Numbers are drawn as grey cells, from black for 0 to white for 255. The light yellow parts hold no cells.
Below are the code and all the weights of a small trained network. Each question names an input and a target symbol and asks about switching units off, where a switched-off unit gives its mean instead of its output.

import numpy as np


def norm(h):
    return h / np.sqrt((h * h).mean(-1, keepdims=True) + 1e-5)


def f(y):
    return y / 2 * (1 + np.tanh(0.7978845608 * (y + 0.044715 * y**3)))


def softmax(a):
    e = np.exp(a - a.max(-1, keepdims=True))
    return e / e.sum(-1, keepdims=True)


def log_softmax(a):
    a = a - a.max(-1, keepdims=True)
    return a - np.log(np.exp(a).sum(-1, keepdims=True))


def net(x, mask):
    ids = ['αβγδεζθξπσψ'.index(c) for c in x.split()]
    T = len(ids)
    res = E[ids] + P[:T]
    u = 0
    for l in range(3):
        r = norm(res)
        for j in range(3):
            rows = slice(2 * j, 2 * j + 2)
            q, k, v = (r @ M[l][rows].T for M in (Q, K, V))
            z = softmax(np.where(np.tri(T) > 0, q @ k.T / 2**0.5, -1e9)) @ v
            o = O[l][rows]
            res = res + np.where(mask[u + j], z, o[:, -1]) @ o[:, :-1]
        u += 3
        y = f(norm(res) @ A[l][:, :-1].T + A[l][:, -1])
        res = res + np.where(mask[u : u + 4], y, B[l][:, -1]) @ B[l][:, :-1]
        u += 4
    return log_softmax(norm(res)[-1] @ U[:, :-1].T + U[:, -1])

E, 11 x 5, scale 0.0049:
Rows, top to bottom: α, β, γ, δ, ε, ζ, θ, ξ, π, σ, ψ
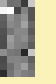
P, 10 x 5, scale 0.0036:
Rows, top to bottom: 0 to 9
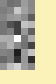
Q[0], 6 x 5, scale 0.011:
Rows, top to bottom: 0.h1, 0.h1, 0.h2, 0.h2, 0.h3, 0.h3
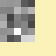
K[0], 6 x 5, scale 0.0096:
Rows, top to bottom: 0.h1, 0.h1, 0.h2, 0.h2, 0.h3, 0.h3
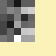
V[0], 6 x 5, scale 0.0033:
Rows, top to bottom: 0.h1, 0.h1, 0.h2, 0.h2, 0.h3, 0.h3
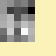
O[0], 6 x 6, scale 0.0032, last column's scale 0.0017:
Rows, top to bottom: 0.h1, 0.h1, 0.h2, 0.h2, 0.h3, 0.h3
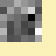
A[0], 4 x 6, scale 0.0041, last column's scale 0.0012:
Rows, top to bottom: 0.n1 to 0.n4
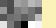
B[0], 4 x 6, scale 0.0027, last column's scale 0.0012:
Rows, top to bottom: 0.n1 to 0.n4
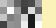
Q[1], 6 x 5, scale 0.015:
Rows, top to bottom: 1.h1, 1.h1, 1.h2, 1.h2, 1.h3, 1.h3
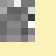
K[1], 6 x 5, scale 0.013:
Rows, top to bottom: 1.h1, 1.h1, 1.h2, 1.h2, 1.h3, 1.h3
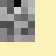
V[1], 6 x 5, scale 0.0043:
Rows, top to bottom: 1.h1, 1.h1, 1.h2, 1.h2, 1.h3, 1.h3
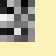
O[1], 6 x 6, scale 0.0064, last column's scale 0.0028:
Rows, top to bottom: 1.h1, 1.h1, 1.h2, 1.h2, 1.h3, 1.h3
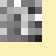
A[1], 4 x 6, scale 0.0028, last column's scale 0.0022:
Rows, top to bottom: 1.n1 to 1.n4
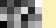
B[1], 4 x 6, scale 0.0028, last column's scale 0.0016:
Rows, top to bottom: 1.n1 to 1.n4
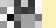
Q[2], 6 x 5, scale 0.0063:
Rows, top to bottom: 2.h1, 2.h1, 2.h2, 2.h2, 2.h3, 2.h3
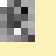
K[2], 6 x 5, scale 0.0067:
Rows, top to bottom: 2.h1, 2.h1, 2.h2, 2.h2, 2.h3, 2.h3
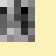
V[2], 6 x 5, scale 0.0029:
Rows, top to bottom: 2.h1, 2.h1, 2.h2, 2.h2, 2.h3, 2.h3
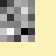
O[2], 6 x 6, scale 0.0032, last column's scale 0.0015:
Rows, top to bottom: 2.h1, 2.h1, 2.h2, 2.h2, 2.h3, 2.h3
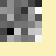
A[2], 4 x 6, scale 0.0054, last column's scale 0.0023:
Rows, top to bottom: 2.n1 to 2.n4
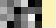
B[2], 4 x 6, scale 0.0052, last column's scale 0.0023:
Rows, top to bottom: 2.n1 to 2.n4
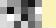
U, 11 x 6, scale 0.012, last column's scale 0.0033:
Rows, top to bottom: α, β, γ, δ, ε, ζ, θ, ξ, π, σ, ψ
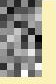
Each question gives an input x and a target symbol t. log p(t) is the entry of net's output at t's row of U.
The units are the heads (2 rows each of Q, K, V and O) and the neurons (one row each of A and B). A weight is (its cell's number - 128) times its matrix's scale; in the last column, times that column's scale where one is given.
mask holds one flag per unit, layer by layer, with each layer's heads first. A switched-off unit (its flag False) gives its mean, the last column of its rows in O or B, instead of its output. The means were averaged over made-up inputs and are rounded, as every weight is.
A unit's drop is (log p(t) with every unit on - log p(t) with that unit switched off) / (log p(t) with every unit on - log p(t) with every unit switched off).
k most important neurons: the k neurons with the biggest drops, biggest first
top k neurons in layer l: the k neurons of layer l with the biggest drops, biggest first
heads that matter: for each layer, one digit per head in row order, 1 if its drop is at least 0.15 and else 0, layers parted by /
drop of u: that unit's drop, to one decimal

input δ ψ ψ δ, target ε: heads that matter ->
000 / 100 / 000
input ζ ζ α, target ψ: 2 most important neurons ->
[2.n4; 0.n4]
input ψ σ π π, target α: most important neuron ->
[0.n4]
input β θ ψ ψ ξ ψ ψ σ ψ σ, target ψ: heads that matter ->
000 / 010 / 000
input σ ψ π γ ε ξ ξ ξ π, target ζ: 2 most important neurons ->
[0.n4; 1.n4]
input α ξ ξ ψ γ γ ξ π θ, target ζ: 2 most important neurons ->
[0.n4; 1.n4]
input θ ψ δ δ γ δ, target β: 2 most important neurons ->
[2.n2; 1.n1]
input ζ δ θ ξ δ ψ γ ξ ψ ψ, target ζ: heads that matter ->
000 / 100 / 000
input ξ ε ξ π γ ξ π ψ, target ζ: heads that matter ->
000 / 000 / 000
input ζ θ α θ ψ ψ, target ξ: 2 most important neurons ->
[0.n4; 0.n1]
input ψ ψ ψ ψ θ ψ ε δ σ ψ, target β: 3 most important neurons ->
[2.n2; 1.n1; 0.n3]
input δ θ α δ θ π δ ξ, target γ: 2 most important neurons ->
[0.n4; 2.n3]
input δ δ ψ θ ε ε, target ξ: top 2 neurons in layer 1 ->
[1.n1; 1.n3]
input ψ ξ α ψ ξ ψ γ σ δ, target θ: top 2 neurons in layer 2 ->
[2.n3; 2.n2]
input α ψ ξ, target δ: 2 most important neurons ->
[0.n4; 2.n2]
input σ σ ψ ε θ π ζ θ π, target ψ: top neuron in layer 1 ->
[1.n3]
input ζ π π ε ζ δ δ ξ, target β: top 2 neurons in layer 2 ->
[2.n2; 2.n4]
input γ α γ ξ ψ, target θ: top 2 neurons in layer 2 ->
[2.n3; 2.n2]
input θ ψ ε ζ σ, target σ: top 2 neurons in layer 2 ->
[2.n2; 2.n3]
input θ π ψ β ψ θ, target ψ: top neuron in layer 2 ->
[2.n4]
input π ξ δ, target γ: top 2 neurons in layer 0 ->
[0.n4; 0.n1]
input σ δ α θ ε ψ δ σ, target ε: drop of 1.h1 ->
0.5
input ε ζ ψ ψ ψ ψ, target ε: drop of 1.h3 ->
0.2
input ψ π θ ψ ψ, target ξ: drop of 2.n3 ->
0.1
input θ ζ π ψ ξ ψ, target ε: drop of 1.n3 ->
0.0
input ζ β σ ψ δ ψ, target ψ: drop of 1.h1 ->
0.1
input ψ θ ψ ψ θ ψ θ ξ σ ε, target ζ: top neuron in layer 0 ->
[0.n4]
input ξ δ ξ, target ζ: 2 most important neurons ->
[1.n4; 0.n4]
